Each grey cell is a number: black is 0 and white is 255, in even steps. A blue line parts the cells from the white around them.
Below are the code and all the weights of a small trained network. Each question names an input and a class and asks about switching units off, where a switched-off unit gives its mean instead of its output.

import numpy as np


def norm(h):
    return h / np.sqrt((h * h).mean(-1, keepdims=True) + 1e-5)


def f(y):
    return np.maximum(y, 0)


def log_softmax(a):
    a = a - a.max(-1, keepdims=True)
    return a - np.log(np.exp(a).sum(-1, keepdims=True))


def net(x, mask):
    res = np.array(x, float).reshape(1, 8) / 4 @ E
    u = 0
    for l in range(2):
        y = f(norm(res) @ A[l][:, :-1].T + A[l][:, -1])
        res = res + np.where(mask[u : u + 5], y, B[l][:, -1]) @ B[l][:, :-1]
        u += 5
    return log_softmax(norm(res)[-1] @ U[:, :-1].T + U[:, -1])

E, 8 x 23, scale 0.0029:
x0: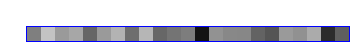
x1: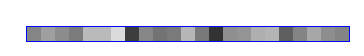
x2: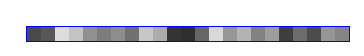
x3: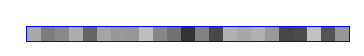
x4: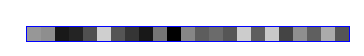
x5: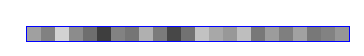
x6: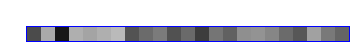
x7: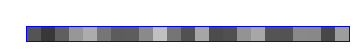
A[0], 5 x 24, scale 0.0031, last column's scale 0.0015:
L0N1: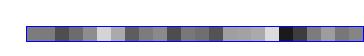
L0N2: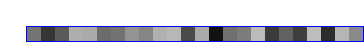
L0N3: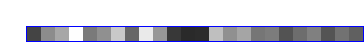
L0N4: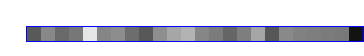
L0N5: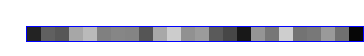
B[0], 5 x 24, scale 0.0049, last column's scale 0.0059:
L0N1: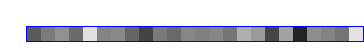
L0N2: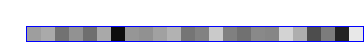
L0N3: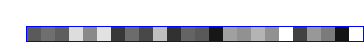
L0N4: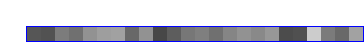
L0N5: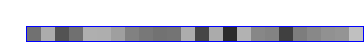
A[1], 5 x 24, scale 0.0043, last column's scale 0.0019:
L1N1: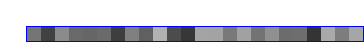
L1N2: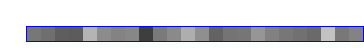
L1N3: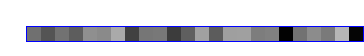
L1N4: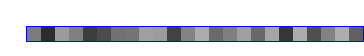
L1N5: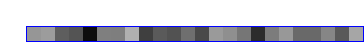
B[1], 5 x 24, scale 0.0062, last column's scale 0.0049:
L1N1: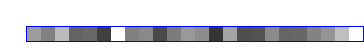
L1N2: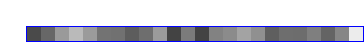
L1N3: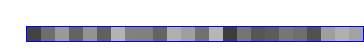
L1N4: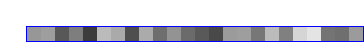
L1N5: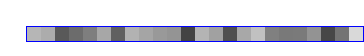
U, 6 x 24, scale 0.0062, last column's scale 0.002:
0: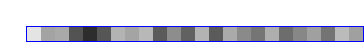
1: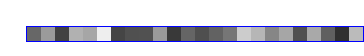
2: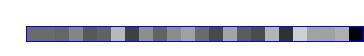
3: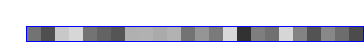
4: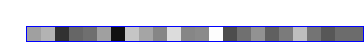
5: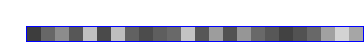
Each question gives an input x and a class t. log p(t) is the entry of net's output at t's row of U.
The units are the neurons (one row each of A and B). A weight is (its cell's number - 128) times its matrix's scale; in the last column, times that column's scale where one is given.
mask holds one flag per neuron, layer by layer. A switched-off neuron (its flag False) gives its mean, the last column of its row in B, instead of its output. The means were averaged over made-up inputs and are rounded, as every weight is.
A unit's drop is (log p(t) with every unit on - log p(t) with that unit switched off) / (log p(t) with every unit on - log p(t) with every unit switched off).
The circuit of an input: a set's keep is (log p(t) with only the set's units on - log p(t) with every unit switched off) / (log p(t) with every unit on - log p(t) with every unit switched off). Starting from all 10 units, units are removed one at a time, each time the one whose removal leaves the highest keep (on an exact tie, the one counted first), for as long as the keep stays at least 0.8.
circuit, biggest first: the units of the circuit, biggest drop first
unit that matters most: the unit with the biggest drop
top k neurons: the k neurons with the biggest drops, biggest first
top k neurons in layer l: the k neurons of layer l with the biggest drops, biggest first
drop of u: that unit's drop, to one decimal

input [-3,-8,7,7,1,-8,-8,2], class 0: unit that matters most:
L1N1
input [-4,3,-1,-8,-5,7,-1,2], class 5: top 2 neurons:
(L0N5, L0N3)
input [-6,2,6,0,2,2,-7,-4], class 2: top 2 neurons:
(L1N4, L0N2)
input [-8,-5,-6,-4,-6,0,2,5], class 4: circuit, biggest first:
(L0N2, L0N3)
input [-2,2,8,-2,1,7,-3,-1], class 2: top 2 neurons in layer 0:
(L0N2, L0N1)
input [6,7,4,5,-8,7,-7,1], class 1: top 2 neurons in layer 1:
(L1N1, L1N3)
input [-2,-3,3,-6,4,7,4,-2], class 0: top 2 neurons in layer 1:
(L1N1, L1N5)
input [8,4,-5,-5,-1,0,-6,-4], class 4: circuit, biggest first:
(L1N1, L0N3)
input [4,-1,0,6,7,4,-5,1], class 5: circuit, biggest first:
(L0N2, L1N3)
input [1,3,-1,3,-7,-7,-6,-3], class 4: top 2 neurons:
(L1N1, L0N3)
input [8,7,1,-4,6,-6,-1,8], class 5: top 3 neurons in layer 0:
(L0N2, L0N3, L0N4)
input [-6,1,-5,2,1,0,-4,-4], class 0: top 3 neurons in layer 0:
(L0N3, L0N1, L0N5)
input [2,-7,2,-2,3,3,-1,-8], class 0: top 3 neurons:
(L1N1, L0N2, L0N5)
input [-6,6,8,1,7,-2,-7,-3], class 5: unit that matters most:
L0N1
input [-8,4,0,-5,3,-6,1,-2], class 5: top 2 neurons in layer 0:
(L0N3, L0N2)
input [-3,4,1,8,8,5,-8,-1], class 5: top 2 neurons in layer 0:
(L0N1, L0N2)
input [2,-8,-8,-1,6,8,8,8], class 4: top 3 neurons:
(L0N3, L1N5, L0N1)
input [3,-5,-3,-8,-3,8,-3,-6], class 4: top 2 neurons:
(L1N1, L1N5)
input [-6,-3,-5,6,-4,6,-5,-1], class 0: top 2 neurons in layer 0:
(L0N3, L0N1)
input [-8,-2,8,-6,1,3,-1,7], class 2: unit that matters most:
L1N4
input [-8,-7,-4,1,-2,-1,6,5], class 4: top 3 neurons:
(L0N2, L0N3, L0N1)
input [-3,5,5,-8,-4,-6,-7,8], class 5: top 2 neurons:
(L0N3, L0N5)
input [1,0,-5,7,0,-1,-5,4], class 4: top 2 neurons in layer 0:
(L0N2, L0N3)
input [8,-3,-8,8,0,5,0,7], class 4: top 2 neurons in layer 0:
(L0N2, L0N1)
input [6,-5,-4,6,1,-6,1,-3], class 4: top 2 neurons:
(L0N3, L1N5)
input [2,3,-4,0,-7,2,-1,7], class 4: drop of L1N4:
0.0
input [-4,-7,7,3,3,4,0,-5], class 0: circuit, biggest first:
(L1N1)
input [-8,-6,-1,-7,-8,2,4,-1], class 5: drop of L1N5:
0.1
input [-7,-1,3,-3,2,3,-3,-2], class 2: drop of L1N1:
-0.1
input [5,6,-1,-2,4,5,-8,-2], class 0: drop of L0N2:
0.2
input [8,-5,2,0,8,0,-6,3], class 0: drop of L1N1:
0.3
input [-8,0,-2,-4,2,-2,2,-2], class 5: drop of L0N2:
0.2
